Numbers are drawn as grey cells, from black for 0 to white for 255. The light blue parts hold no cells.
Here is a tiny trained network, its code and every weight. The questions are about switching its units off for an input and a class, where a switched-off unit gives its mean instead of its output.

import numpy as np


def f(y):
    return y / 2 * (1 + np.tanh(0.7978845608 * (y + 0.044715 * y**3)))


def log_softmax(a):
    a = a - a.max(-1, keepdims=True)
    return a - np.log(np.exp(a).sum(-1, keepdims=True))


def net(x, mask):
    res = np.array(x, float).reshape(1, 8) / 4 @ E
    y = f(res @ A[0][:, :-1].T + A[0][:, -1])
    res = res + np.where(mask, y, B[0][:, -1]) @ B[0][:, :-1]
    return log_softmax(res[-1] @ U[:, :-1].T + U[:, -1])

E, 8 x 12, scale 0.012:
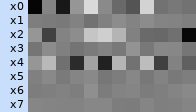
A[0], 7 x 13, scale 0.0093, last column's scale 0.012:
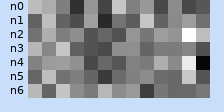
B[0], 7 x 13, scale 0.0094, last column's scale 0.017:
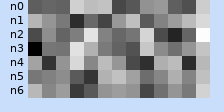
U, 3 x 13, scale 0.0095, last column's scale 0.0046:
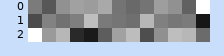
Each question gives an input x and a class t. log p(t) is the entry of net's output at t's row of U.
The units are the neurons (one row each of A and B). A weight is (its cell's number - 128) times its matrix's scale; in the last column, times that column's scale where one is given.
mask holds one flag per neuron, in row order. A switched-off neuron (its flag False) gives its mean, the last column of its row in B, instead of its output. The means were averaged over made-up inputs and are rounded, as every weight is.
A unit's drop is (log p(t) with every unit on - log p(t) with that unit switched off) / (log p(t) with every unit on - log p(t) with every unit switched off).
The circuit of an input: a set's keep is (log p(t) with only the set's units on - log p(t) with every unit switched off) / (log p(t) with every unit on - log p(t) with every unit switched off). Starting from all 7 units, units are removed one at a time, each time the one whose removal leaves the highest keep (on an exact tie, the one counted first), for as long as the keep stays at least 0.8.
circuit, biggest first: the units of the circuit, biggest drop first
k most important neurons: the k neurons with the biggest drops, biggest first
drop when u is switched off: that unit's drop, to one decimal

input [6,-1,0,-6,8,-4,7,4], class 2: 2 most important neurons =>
(n1; n2)
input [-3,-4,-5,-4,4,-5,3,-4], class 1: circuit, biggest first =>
(n2)
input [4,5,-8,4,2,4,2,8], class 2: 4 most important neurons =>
(n1; n5; n3; n0)
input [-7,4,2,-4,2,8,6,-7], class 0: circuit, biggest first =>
(n3; n2)
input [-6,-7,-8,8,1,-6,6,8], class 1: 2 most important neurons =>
(n2; n3)
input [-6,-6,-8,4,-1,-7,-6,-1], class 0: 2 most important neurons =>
(n4; n5)
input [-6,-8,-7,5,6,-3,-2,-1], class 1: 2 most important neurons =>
(n2; n3)
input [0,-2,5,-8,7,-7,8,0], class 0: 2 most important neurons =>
(n2; n0)
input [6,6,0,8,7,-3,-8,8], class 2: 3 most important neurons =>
(n1; n2; n3)
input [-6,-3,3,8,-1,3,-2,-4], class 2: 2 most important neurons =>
(n6; n2)
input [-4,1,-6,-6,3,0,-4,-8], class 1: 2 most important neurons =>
(n2; n3)
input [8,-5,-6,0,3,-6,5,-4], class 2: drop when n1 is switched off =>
0.6
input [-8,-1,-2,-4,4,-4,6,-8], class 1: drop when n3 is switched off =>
0.3
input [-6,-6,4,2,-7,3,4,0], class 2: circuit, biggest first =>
(n6)
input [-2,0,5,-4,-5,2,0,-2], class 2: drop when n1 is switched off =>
0.0
